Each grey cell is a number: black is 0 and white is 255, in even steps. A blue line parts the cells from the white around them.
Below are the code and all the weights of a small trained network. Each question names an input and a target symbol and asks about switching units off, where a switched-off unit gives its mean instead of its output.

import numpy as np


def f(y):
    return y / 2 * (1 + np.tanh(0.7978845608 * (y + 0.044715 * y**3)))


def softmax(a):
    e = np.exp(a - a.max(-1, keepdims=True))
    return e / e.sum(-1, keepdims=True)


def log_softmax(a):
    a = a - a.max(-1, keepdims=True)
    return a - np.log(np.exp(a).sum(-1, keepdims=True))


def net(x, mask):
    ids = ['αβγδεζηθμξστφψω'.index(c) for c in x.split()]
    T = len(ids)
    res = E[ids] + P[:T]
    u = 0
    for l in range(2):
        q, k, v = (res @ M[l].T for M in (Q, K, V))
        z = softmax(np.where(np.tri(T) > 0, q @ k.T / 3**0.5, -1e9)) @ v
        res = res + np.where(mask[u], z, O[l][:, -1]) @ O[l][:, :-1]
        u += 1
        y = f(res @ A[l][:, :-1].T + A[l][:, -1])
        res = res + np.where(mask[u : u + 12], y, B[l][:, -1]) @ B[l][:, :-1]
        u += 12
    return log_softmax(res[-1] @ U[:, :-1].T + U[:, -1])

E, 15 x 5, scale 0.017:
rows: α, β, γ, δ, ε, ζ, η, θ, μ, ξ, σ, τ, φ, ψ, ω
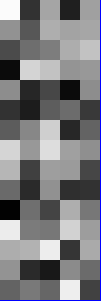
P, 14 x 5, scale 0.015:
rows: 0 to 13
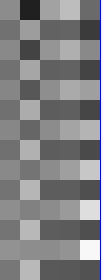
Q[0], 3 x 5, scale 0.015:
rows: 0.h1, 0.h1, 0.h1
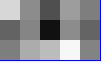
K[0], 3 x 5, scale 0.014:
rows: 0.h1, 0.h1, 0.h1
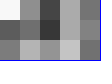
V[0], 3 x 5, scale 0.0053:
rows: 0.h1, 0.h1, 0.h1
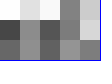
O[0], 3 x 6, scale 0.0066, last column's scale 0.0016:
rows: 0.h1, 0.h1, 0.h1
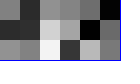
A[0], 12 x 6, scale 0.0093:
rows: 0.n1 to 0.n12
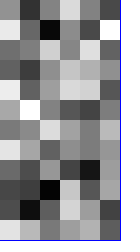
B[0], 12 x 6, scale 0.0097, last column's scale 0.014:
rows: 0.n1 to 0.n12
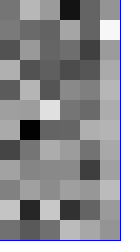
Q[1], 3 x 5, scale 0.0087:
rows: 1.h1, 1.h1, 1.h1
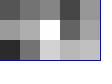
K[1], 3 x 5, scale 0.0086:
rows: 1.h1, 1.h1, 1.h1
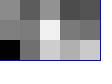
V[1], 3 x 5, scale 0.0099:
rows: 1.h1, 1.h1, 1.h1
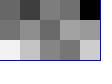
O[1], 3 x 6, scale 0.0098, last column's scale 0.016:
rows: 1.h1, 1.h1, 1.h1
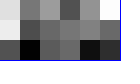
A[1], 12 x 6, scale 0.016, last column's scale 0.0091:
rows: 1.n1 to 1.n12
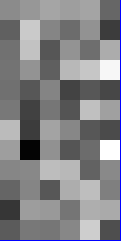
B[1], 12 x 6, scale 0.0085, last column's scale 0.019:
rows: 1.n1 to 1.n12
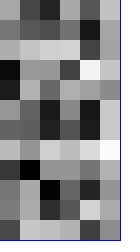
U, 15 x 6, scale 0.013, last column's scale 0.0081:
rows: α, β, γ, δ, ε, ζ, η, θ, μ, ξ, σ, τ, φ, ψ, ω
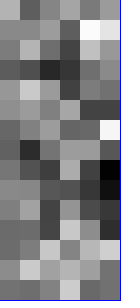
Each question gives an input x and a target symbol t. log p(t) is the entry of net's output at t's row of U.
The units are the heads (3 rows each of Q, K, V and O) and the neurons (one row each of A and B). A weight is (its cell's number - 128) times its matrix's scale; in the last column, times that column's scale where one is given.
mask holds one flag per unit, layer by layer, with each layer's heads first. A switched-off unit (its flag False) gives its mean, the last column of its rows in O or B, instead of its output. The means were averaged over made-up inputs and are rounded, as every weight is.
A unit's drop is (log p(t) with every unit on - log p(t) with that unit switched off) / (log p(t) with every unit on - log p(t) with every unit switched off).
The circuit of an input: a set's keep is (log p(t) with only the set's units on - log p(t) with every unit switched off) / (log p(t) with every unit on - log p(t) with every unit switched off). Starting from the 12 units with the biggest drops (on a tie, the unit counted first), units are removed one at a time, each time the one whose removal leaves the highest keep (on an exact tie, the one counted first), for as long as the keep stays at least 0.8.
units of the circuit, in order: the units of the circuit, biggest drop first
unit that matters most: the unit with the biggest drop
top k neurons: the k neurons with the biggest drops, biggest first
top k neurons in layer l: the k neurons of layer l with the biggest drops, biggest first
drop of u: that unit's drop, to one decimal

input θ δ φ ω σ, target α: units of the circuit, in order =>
(0.n11 1.n4)
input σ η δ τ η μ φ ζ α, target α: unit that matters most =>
0.h1
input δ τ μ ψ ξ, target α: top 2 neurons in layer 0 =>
(0.n5 0.n9)
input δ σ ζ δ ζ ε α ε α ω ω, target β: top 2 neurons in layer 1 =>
(1.n7 1.n4)
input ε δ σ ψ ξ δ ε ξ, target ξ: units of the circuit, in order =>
(0.n9 1.h1 1.n7)
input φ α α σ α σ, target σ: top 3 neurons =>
(1.n3 1.n2 1.n8)
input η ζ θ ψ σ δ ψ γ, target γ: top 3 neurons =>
(1.n4 1.n11 1.n6)
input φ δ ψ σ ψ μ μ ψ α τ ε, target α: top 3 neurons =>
(1.n8 1.n6 1.n4)
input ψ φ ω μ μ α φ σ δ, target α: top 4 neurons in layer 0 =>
(0.n4 0.n7 0.n8 0.n5)
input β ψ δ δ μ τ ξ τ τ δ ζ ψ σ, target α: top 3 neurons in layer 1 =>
(1.n6 1.n4 1.n8)
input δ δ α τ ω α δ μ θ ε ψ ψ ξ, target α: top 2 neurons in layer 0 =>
(0.n5 0.n10)
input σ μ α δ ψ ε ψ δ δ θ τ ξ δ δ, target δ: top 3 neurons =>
(1.n8 1.n2 1.n11)
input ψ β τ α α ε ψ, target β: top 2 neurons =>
(0.n11 1.n4)
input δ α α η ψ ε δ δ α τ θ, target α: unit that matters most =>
0.h1
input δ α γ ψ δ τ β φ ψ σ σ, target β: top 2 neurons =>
(0.n4 0.n11)
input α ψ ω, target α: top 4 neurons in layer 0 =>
(0.n11 0.n4 0.n1 0.n3)
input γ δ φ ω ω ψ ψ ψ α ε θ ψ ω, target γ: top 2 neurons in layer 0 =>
(0.n6 0.n5)
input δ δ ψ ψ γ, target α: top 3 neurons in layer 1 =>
(1.n8 1.n6 1.n4)
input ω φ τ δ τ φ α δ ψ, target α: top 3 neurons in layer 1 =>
(1.n8 1.n4 1.n7)
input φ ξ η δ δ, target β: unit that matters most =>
0.n4
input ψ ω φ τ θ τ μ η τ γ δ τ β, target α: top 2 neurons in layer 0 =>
(0.n11 0.n4)
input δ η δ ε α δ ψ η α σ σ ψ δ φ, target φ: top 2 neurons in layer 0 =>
(0.n6 0.n8)
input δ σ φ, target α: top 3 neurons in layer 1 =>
(1.n6 1.n4 1.n11)
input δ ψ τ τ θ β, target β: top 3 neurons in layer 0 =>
(0.n11 0.n8 0.n6)
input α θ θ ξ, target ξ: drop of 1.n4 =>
0.2
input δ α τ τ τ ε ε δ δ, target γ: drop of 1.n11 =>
0.2
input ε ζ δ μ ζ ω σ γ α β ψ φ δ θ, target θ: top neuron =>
(1.n9)
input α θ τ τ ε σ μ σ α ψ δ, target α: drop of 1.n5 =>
0.0
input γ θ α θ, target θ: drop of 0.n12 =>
0.1
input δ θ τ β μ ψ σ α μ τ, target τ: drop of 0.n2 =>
0.1
